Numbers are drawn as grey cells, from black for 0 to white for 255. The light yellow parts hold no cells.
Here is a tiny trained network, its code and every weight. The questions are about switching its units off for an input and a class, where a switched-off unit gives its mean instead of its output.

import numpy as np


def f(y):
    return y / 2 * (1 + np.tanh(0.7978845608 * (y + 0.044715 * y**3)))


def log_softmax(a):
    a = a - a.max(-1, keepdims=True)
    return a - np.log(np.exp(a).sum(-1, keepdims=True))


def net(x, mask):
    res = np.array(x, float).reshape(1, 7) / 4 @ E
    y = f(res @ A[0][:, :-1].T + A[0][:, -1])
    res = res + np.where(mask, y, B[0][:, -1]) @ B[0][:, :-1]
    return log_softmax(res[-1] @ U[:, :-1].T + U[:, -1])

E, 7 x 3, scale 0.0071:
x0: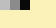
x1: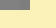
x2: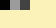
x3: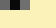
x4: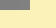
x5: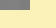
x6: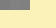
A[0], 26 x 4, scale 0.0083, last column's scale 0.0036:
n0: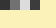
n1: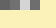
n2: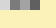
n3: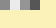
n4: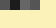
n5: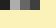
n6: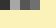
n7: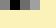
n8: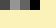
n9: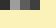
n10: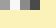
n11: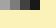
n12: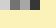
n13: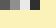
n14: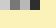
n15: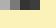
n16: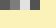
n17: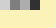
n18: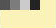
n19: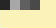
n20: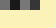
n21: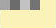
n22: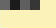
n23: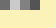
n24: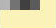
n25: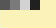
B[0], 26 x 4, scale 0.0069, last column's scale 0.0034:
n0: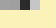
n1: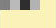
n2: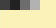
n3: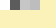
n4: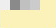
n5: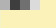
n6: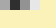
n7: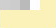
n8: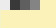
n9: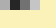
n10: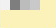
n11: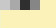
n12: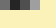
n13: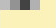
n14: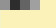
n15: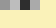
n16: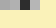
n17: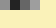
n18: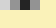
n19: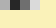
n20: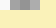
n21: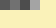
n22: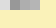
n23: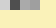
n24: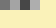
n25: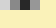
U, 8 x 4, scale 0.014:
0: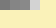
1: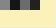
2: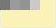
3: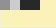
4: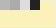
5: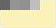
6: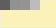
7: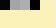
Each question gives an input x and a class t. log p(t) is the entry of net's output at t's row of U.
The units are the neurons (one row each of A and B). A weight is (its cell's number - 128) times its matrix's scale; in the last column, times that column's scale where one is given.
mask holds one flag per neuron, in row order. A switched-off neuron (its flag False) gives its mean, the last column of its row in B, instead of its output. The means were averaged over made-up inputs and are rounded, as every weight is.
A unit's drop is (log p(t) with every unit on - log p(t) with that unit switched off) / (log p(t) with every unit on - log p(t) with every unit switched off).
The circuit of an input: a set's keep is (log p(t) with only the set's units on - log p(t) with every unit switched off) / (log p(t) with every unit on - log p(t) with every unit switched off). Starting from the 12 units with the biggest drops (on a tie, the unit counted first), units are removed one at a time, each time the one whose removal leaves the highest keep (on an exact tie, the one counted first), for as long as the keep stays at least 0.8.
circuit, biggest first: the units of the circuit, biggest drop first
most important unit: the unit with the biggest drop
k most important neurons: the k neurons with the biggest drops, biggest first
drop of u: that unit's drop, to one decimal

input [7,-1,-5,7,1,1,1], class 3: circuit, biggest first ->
[n15, n24]
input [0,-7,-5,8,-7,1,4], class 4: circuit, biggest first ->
[n7, n20]
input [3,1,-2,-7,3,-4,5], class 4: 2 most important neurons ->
[n10, n3]
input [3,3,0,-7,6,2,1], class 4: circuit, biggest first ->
[n10, n3]
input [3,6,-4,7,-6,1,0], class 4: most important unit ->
n7
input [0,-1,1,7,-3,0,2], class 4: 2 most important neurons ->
[n7, n4]
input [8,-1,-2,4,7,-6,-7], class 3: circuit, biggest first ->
[n15, n24]
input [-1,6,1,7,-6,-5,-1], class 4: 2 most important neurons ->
[n7, n4]
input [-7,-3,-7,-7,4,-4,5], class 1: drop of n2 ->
0.2
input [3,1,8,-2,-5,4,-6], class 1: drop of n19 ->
0.1
